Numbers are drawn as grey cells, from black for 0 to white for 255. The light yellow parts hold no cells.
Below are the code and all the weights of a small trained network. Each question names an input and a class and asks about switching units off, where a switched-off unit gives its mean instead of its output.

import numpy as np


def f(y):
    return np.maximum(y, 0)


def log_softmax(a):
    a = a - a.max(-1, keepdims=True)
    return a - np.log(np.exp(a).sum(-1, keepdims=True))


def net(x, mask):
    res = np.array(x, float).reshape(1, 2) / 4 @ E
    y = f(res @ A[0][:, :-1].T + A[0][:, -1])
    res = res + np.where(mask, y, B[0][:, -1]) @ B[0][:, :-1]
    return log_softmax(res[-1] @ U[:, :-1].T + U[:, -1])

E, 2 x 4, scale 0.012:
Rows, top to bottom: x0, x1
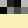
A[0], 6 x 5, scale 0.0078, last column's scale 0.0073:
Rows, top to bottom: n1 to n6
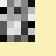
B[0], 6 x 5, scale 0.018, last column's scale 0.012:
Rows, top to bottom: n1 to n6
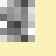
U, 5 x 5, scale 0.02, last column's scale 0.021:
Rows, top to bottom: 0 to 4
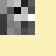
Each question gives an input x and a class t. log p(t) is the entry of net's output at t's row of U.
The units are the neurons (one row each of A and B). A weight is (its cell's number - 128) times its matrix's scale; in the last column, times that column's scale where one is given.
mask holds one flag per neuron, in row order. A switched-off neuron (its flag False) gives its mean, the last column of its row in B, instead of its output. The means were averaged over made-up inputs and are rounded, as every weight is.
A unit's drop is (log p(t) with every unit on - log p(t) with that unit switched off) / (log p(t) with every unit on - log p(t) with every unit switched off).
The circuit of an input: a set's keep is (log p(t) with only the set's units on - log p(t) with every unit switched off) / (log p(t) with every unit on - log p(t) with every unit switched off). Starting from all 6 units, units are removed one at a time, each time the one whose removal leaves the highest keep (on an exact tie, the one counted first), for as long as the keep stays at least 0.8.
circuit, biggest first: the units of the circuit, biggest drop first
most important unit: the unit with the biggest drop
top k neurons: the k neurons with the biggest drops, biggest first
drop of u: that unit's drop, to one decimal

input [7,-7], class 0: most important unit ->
n1
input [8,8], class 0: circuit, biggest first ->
n6; n2
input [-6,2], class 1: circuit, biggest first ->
n4; n5
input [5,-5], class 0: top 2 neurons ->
n5; n4
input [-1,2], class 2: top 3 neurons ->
n4; n1; n6
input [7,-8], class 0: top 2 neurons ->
n1; n5
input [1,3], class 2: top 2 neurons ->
n1; n4
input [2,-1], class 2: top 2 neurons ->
n4; n5
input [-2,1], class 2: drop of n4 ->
0.1
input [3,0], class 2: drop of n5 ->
0.3
